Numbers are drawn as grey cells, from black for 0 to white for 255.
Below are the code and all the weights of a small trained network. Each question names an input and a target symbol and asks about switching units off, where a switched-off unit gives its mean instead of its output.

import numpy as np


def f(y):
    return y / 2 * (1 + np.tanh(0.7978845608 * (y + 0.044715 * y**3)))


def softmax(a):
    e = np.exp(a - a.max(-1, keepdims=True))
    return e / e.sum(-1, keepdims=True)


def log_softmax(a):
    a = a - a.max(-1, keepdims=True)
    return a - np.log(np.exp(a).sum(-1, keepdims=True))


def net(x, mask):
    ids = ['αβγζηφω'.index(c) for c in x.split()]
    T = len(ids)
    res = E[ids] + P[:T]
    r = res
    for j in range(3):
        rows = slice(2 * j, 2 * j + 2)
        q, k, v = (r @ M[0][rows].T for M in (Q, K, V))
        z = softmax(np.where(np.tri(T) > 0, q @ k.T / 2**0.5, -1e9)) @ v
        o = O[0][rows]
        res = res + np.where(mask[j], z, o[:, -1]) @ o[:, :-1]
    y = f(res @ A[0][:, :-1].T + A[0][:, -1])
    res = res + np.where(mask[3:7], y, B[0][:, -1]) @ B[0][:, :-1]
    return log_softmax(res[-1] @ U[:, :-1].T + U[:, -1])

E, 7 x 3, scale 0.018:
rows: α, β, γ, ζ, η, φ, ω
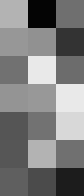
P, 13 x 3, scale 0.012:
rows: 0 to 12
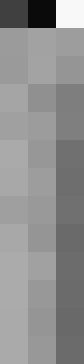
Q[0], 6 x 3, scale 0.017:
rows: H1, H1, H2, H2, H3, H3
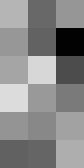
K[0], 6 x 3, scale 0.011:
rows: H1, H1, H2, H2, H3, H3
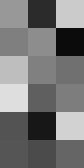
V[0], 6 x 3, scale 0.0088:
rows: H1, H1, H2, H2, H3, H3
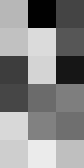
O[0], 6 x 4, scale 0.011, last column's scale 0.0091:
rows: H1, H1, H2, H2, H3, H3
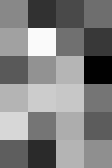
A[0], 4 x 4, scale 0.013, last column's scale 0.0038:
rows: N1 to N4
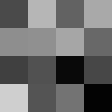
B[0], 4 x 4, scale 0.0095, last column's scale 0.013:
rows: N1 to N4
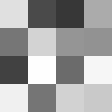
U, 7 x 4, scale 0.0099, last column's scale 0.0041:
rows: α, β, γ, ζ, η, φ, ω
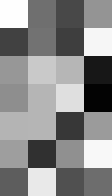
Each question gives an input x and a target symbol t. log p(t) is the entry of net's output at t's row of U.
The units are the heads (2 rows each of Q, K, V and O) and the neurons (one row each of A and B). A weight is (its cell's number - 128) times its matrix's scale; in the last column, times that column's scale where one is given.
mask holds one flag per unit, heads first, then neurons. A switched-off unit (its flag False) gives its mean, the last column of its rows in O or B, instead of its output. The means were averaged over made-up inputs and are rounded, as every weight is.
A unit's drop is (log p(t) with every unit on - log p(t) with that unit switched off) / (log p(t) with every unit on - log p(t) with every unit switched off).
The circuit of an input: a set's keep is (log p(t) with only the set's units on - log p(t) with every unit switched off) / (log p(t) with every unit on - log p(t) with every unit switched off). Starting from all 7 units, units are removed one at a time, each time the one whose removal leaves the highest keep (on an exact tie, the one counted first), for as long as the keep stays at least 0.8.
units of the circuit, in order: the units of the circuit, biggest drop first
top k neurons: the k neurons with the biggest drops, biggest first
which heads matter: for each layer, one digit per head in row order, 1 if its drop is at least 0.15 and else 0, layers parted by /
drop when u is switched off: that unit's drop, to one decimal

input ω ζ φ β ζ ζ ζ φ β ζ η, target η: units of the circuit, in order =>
[H3; N1]
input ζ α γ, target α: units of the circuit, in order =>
[N3]
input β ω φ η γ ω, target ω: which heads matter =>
100
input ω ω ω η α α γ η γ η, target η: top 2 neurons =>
[N1; N3]
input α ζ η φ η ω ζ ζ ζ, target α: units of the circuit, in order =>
[H3; N3]
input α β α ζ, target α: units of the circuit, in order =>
[H3; H1]
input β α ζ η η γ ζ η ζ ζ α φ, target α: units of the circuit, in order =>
[H1; N3; N1]
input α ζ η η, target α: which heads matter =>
001
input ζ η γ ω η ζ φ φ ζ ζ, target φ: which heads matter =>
100
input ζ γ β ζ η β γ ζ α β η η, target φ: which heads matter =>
100
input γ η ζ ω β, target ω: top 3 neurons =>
[N3; N1; N4]
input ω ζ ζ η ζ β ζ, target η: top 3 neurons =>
[N1; N4; N3]
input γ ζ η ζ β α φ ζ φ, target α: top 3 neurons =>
[N3; N1; N2]
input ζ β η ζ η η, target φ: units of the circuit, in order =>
[N3]
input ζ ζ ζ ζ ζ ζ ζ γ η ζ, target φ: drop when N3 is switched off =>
0.3
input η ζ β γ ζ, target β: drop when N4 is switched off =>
0.2
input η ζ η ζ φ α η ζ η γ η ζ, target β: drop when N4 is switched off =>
0.1
